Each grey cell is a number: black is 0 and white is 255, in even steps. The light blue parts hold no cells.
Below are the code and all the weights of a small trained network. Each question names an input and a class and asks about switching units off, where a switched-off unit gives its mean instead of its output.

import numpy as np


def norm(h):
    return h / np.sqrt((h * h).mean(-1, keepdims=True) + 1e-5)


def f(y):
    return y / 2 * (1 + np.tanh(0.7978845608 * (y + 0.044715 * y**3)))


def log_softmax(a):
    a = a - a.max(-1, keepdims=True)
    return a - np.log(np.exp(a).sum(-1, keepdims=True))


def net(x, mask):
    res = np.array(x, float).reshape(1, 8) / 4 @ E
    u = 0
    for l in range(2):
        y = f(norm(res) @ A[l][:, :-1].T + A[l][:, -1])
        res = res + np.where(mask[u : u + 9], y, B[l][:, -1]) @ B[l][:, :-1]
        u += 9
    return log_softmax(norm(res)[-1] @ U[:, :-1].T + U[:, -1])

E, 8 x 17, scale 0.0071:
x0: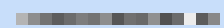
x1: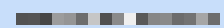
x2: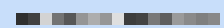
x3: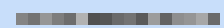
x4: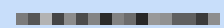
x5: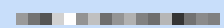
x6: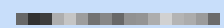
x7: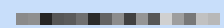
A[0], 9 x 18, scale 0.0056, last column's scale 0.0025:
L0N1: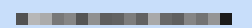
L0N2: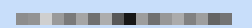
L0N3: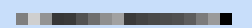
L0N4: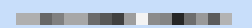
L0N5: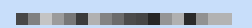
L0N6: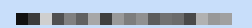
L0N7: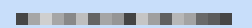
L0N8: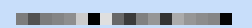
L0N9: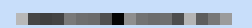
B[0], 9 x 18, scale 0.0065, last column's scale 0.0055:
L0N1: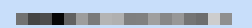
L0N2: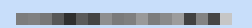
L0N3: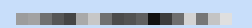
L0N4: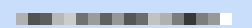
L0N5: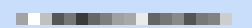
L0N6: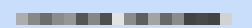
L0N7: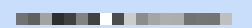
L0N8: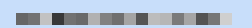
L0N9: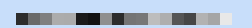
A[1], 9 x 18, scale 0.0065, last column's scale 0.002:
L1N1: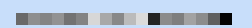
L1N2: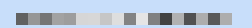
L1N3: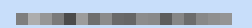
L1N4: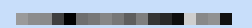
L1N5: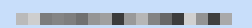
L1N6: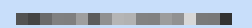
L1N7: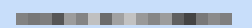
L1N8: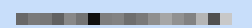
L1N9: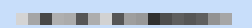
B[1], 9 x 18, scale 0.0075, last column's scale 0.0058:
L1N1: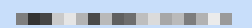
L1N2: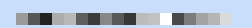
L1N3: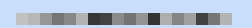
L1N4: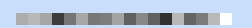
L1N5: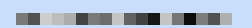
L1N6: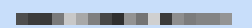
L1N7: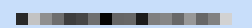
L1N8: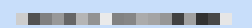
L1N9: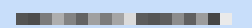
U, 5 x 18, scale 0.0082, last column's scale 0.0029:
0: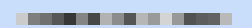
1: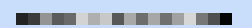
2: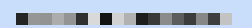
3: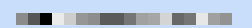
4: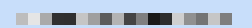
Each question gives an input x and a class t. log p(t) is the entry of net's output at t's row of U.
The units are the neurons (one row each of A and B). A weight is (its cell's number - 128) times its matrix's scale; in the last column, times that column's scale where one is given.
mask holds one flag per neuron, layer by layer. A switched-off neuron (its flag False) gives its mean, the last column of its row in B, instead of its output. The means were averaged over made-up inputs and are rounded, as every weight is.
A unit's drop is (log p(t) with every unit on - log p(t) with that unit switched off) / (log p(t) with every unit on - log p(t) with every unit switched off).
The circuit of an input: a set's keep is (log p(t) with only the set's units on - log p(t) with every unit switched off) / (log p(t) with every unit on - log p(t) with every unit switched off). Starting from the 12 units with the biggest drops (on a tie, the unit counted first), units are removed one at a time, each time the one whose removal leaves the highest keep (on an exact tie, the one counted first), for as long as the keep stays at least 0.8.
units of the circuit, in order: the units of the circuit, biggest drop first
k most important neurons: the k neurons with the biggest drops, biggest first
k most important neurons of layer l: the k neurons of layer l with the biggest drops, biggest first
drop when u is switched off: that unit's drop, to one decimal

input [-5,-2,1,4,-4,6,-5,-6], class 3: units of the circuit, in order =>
L1N2
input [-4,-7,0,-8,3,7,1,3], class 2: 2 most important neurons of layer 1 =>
L1N9; L1N7
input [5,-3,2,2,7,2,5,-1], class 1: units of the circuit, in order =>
L0N4; L0N5
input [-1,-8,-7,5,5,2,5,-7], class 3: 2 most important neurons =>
L0N4; L1N4
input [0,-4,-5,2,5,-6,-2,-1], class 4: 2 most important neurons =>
L0N3; L1N4
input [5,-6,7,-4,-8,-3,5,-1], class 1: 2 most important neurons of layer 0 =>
L0N8; L0N5
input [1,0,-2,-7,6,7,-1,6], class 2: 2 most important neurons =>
L1N2; L1N7
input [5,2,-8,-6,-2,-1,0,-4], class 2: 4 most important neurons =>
L1N9; L1N2; L1N5; L1N1
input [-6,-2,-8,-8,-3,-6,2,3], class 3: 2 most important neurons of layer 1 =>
L1N4; L1N9
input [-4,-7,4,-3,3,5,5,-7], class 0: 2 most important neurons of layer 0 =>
L0N7; L0N3
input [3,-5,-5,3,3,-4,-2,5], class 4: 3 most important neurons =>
L0N3; L1N4; L1N2
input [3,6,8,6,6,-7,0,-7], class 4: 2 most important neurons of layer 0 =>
L0N4; L0N9
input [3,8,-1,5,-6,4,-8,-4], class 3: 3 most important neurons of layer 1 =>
L1N2; L1N1; L1N4
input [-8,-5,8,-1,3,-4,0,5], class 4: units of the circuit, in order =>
L0N3
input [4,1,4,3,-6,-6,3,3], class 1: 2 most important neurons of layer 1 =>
L1N6; L1N2
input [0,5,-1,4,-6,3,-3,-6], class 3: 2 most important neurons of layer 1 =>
L1N2; L1N1
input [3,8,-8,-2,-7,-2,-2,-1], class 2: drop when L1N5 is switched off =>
0.2
